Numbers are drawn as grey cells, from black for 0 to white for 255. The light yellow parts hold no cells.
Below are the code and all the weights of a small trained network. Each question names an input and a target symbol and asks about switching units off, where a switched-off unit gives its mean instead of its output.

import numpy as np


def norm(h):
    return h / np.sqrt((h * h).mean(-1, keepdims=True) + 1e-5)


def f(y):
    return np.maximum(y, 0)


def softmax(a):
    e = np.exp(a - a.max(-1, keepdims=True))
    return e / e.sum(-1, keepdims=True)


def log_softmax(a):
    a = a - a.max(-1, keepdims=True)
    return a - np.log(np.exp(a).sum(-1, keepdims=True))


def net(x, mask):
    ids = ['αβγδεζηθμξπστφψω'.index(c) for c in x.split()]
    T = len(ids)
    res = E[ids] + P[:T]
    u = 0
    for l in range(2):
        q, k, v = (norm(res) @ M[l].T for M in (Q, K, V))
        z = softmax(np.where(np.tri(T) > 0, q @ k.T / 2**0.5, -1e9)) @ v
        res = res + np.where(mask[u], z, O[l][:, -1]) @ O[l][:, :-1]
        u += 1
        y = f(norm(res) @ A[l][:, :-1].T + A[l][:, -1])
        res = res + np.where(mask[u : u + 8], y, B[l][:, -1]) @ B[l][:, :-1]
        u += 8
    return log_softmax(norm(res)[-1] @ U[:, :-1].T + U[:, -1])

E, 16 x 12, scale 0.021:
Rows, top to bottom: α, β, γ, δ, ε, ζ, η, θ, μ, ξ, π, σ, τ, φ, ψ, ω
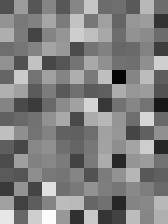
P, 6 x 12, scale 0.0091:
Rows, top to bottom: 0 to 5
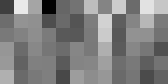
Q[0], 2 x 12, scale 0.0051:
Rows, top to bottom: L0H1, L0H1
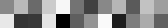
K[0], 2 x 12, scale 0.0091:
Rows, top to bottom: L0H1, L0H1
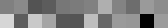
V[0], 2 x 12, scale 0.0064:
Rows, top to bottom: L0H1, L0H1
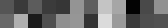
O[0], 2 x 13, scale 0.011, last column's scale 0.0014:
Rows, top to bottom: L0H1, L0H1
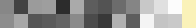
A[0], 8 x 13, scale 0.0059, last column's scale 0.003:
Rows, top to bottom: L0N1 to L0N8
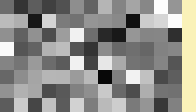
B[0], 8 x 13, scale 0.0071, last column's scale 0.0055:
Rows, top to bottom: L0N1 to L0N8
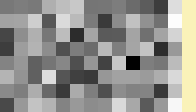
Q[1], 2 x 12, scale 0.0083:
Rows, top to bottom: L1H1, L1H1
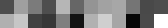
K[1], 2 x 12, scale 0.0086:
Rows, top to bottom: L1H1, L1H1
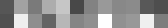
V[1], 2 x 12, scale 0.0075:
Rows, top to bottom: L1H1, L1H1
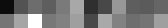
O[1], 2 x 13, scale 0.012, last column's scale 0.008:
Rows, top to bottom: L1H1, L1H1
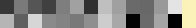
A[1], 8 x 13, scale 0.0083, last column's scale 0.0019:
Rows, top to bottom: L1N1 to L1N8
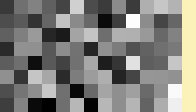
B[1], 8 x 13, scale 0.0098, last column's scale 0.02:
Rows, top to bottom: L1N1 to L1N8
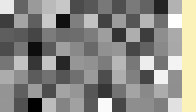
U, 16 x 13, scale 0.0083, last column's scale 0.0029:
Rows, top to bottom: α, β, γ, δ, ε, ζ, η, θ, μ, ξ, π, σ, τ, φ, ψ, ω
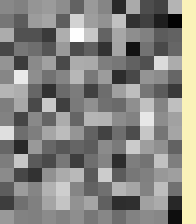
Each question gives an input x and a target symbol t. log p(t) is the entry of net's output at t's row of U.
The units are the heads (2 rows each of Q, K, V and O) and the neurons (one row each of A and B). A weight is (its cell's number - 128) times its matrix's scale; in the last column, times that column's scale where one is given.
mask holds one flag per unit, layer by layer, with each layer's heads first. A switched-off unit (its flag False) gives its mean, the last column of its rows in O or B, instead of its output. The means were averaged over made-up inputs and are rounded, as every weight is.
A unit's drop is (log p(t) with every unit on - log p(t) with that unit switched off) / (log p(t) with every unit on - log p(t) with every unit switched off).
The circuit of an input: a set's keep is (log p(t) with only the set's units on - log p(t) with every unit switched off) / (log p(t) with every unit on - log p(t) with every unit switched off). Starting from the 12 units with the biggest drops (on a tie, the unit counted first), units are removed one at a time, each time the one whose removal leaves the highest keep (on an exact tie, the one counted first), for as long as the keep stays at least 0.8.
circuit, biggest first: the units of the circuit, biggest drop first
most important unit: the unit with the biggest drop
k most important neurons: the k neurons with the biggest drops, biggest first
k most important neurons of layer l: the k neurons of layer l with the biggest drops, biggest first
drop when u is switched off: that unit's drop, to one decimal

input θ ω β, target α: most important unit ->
L0H1
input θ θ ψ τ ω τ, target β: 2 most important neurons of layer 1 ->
[L1N8; L1N3]
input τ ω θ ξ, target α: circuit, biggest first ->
[L0H1; L1N5]
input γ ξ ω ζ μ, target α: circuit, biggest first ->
[L0H1; L1N5]
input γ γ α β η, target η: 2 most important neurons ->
[L1N2; L1N8]
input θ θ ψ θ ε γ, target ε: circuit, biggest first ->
[L0H1; L1H1; L1N6; L1N5]
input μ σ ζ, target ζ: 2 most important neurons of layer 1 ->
[L1N2; L1N5]
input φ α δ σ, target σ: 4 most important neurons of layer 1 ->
[L1N2; L1N5; L1N8; L1N6]
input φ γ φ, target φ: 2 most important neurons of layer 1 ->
[L1N2; L1N5]
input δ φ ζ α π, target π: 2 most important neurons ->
[L1N5; L1N2]
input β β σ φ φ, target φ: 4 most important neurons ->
[L0N8; L1N2; L1N8; L1N5]
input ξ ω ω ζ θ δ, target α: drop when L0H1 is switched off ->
1.1
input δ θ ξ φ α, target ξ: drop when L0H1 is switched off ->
1.0
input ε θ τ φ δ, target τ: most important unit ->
L0N5
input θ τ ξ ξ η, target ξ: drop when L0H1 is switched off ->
1.2
